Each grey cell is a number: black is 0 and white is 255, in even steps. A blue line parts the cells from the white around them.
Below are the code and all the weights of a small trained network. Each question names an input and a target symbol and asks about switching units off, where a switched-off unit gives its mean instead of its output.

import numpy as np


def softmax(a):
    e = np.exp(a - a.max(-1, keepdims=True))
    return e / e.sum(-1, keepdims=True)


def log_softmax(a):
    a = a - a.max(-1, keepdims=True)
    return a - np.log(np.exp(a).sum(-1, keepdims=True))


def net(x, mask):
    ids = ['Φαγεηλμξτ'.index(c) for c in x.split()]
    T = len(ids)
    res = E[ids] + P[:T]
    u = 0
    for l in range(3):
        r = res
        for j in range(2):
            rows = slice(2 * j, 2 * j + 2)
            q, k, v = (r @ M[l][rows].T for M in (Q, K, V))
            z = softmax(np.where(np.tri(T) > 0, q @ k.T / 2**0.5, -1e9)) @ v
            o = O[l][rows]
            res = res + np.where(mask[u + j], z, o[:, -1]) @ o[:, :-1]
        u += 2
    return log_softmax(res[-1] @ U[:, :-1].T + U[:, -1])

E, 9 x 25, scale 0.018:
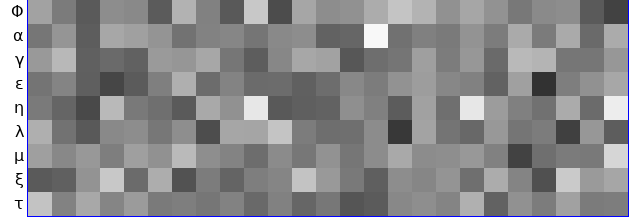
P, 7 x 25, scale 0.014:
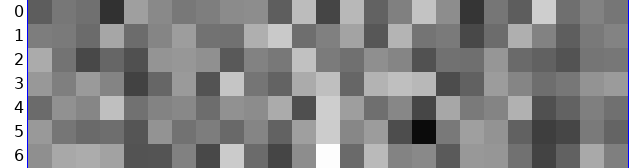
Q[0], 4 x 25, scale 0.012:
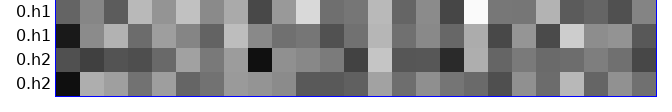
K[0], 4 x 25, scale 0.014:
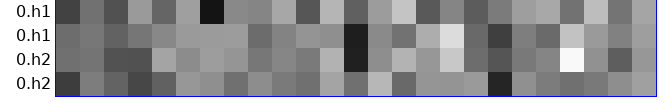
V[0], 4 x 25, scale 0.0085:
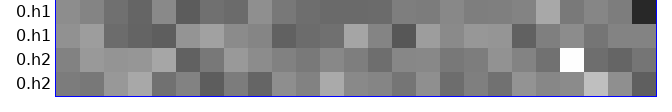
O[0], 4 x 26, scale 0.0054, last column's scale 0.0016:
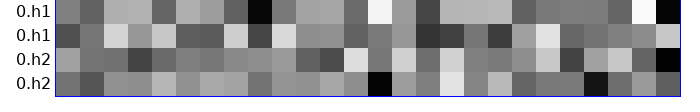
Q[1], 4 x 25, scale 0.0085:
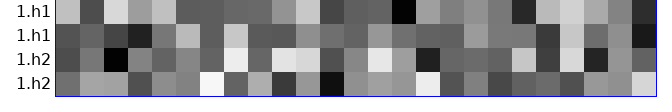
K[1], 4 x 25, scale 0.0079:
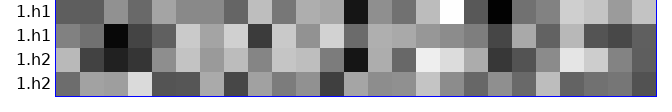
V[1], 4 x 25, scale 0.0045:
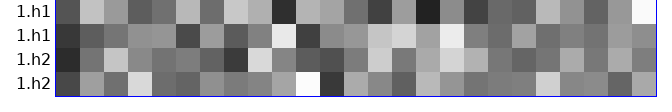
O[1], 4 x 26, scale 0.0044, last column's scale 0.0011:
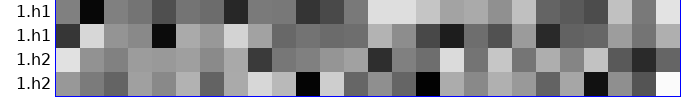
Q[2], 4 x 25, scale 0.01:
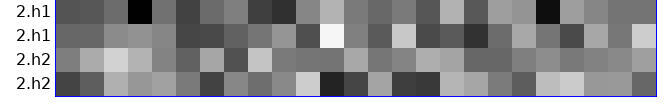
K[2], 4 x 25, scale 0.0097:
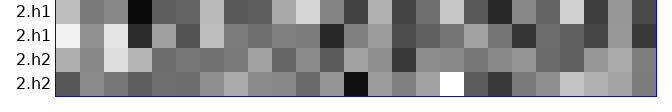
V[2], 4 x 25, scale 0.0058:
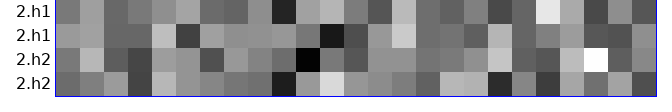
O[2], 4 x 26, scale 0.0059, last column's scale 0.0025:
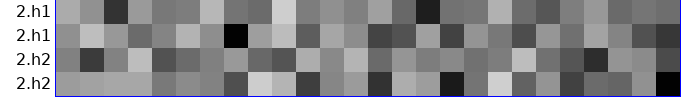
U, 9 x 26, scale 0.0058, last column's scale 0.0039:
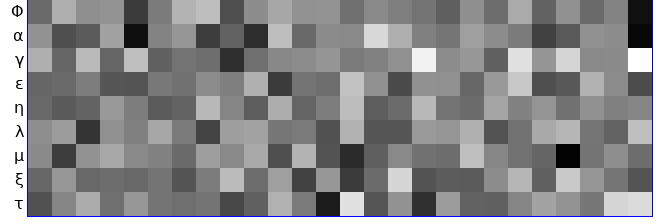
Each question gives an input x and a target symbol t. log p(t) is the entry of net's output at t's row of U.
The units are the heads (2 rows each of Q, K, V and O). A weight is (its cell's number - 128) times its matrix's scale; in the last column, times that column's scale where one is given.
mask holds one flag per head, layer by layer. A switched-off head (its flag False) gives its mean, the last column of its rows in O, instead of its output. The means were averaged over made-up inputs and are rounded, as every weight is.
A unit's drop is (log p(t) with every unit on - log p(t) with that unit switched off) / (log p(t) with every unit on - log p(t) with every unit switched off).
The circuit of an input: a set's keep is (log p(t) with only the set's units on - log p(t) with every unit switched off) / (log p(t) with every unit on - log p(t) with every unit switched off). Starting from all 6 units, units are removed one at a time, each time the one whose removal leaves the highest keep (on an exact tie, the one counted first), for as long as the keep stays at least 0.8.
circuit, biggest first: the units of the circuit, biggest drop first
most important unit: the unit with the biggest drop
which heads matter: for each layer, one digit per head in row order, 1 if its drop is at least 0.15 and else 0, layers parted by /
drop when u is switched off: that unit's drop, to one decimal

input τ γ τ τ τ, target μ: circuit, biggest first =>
2.h2, 1.h2
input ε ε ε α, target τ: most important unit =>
0.h2
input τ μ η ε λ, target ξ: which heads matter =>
10 / 00 / 10
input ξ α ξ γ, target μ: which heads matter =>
01 / 00 / 00
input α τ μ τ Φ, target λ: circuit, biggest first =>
0.h1, 2.h1
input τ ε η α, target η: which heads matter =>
00 / 00 / 01
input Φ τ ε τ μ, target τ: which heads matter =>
11 / 00 / 01
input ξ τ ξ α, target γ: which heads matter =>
00 / 10 / 00
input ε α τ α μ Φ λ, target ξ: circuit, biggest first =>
0.h1, 1.h2
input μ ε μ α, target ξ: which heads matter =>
10 / 00 / 00
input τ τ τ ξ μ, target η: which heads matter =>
00 / 00 / 10
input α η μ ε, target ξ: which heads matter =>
10 / 00 / 00
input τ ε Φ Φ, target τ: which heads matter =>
11 / 00 / 00
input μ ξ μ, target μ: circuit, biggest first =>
1.h2
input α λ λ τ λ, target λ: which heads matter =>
10 / 00 / 11
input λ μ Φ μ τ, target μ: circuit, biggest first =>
2.h2, 0.h1, 1.h2
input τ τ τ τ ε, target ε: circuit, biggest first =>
0.h1, 1.h2
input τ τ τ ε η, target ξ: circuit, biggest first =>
2.h1, 0.h1
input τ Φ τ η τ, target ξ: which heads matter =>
10 / 00 / 10
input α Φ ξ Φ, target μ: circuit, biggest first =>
0.h2
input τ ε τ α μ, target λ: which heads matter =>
00 / 00 / 10
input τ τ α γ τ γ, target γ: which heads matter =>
00 / 11 / 00
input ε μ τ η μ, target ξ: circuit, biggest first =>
0.h1, 2.h1
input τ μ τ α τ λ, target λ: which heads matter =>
00 / 00 / 01
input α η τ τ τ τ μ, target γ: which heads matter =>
00 / 10 / 00
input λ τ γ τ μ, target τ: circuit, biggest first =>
0.h2, 2.h2
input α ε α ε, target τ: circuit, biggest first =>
0.h2
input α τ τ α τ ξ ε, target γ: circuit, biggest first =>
1.h1, 2.h2
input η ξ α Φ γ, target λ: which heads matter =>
00 / 00 / 10
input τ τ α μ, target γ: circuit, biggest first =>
1.h1, 2.h2
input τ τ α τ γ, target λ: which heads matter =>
10 / 00 / 10
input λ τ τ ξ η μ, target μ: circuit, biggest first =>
1.h2, 0.h1
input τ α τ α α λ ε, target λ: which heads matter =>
01 / 00 / 01
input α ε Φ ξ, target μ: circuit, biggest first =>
0.h2
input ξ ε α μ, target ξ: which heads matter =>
10 / 00 / 00
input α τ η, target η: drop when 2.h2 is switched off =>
1.1
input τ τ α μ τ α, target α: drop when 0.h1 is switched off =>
0.4
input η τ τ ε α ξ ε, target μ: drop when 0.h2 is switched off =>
1.1
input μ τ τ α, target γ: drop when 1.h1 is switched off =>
0.6
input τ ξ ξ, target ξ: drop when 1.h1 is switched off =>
0.0
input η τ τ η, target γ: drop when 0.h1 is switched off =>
0.1
